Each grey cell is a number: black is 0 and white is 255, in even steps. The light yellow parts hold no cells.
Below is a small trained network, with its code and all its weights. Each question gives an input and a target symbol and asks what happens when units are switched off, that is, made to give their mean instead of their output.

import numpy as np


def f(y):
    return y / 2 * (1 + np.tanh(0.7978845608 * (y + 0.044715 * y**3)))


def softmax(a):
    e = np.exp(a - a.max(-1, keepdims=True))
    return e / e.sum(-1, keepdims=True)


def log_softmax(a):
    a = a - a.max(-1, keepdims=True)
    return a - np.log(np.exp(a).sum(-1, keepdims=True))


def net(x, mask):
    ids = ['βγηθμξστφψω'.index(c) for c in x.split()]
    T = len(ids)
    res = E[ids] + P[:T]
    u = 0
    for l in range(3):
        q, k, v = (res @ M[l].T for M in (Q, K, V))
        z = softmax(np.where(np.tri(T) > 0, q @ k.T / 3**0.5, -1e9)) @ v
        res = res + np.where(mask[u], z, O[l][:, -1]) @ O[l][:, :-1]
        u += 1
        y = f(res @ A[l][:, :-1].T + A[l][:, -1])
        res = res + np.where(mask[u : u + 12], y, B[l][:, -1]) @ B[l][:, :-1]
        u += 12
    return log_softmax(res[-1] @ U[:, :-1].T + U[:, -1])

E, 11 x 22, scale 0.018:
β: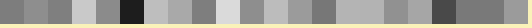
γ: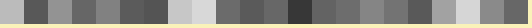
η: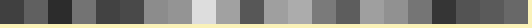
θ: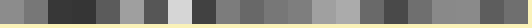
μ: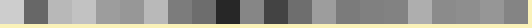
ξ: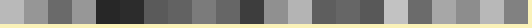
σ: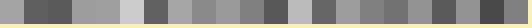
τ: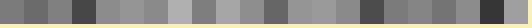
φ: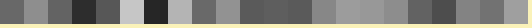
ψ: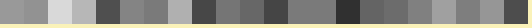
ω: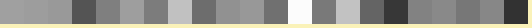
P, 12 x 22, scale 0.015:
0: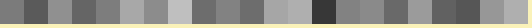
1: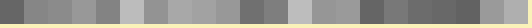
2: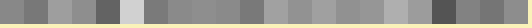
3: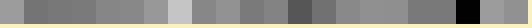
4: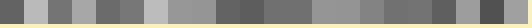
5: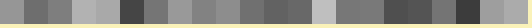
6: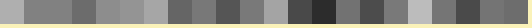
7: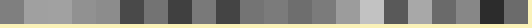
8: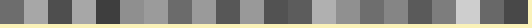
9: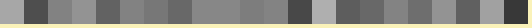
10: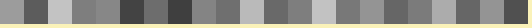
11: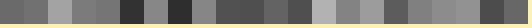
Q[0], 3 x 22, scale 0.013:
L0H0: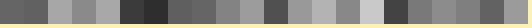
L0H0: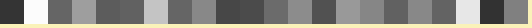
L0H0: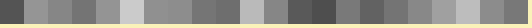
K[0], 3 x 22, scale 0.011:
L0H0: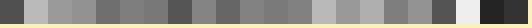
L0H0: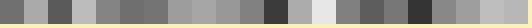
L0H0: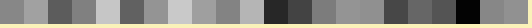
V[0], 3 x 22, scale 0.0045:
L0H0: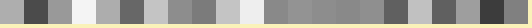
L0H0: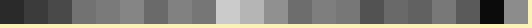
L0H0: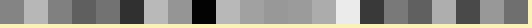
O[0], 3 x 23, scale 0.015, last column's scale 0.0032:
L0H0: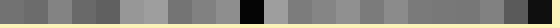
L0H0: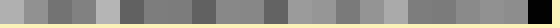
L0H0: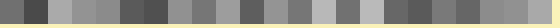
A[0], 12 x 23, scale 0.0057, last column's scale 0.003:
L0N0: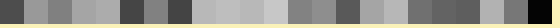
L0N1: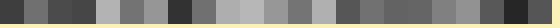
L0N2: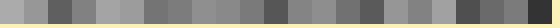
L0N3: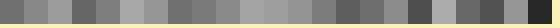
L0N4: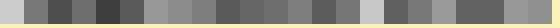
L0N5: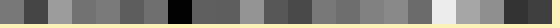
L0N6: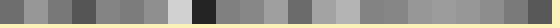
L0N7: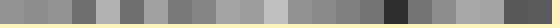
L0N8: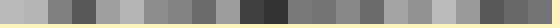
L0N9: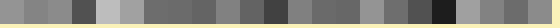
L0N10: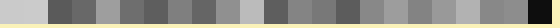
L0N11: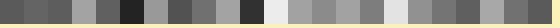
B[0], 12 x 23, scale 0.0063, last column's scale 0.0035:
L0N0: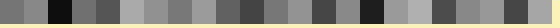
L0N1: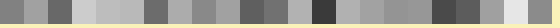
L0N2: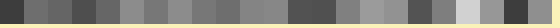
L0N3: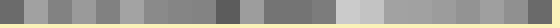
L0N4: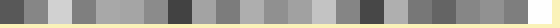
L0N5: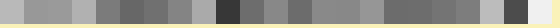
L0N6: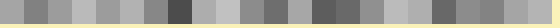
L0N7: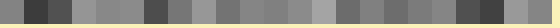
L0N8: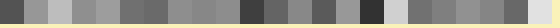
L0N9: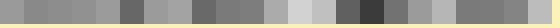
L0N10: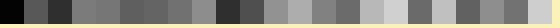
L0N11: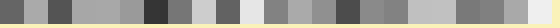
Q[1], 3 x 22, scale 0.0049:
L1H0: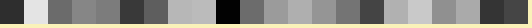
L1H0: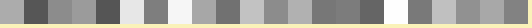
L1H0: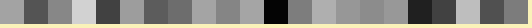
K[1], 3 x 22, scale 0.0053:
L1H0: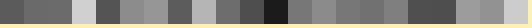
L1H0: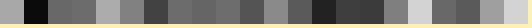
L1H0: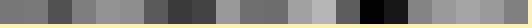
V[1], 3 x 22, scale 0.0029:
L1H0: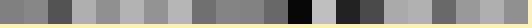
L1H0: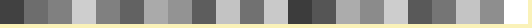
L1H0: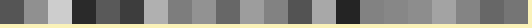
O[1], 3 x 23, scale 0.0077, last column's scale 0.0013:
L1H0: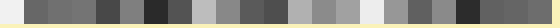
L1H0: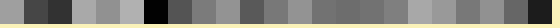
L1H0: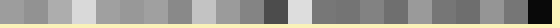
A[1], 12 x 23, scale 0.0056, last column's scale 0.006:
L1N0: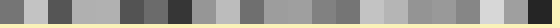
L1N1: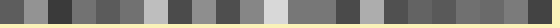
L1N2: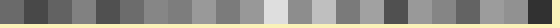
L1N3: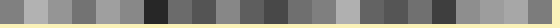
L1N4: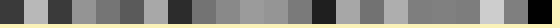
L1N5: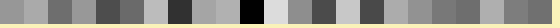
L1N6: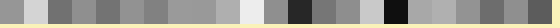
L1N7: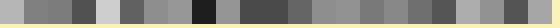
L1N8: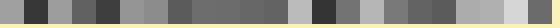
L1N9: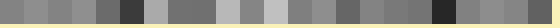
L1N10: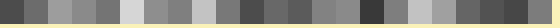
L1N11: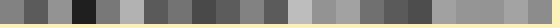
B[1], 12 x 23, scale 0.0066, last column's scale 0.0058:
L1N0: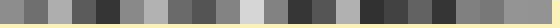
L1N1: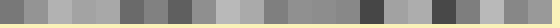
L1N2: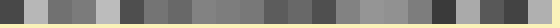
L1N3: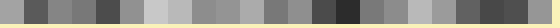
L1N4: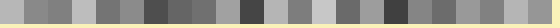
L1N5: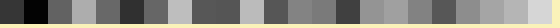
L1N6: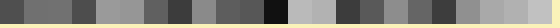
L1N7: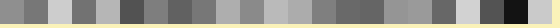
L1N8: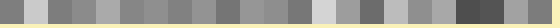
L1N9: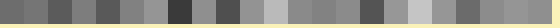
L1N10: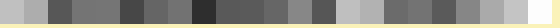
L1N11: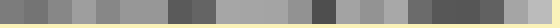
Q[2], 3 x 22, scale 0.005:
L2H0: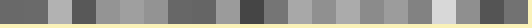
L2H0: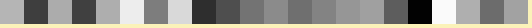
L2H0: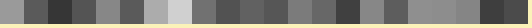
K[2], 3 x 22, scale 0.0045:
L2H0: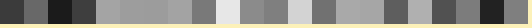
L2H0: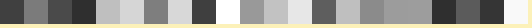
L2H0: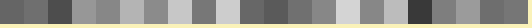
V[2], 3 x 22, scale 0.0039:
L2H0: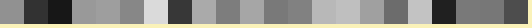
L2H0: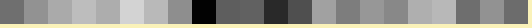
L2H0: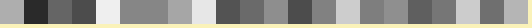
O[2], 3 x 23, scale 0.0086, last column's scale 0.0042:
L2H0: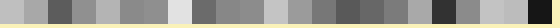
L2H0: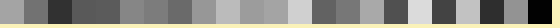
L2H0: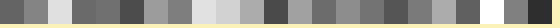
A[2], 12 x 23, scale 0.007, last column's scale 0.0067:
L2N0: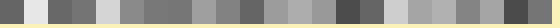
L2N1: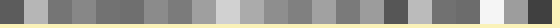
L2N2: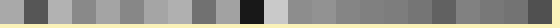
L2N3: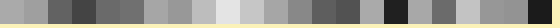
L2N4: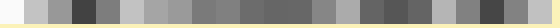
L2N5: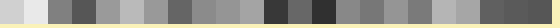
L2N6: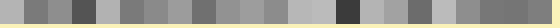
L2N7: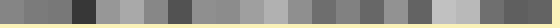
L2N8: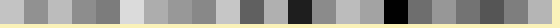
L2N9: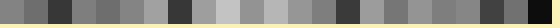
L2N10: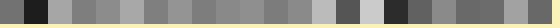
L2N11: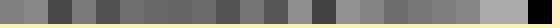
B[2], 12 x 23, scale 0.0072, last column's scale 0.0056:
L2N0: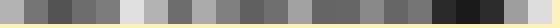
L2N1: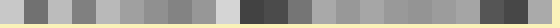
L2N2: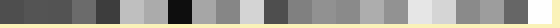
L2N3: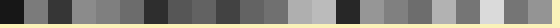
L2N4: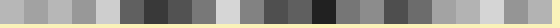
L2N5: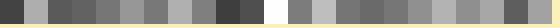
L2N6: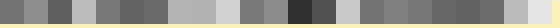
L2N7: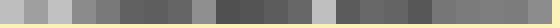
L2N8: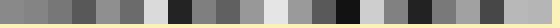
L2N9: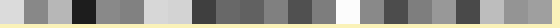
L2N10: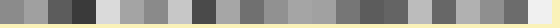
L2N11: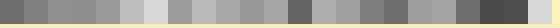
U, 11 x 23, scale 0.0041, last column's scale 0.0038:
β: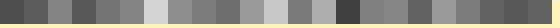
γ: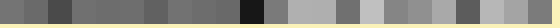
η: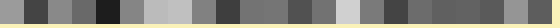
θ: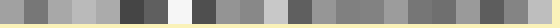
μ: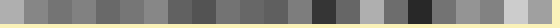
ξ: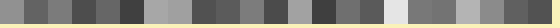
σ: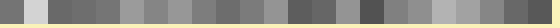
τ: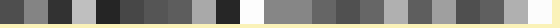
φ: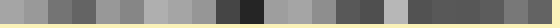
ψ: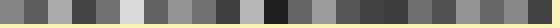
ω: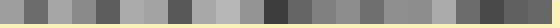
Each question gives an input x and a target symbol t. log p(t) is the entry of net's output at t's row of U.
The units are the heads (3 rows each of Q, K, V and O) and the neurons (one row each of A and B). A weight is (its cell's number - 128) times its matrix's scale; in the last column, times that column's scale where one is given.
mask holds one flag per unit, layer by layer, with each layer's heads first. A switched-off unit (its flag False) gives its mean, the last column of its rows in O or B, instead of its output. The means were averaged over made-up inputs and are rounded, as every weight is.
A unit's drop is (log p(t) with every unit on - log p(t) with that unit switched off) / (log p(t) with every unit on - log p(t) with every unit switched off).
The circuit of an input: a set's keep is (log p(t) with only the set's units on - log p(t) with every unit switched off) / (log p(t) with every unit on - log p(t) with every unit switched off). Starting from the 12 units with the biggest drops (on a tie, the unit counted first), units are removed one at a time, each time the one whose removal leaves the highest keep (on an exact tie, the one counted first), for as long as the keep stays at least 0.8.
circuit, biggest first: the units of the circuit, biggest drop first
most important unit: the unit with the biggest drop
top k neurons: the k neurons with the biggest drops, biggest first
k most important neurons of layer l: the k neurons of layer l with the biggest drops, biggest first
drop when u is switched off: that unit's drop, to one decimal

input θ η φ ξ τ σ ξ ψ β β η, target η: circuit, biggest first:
(L2N9; L2H0)
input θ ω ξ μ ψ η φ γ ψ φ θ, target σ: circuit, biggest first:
(L0H0; L2N5; L2N4)
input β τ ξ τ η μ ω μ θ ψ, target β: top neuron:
(L2N8)
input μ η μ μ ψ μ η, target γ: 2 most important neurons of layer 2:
(L2N3; L2N1)
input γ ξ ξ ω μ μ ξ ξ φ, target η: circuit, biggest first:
(L0H0; L1N10; L2N11)
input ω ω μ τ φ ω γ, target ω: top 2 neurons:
(L2N2; L1N7)
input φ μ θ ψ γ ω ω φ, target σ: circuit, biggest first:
(L0H0; L2N5; L1N5)
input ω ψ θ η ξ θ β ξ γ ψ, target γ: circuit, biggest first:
(L0H0; L1N10)
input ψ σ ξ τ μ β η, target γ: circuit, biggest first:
(L2N3; L2H0; L2N9)
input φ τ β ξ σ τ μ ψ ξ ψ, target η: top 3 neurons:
(L1N5; L1N10; L2N11)
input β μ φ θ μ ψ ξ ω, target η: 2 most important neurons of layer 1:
(L1N5; L1N10)
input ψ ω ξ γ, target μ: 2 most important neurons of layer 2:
(L2N4; L2N8)
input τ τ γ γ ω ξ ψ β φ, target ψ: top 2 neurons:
(L1N6; L2N10)
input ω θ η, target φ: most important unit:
L2H0
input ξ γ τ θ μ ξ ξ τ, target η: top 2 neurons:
(L1N5; L1N10)
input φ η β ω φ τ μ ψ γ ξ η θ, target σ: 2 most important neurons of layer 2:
(L2N5; L2N4)
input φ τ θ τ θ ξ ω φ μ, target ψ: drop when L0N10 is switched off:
0.1
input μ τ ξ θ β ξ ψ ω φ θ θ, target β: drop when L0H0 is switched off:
1.3
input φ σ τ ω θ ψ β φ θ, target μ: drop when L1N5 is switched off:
0.1
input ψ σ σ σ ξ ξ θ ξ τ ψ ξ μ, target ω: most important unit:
L0H0
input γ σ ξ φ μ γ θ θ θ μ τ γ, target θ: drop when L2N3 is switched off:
0.0
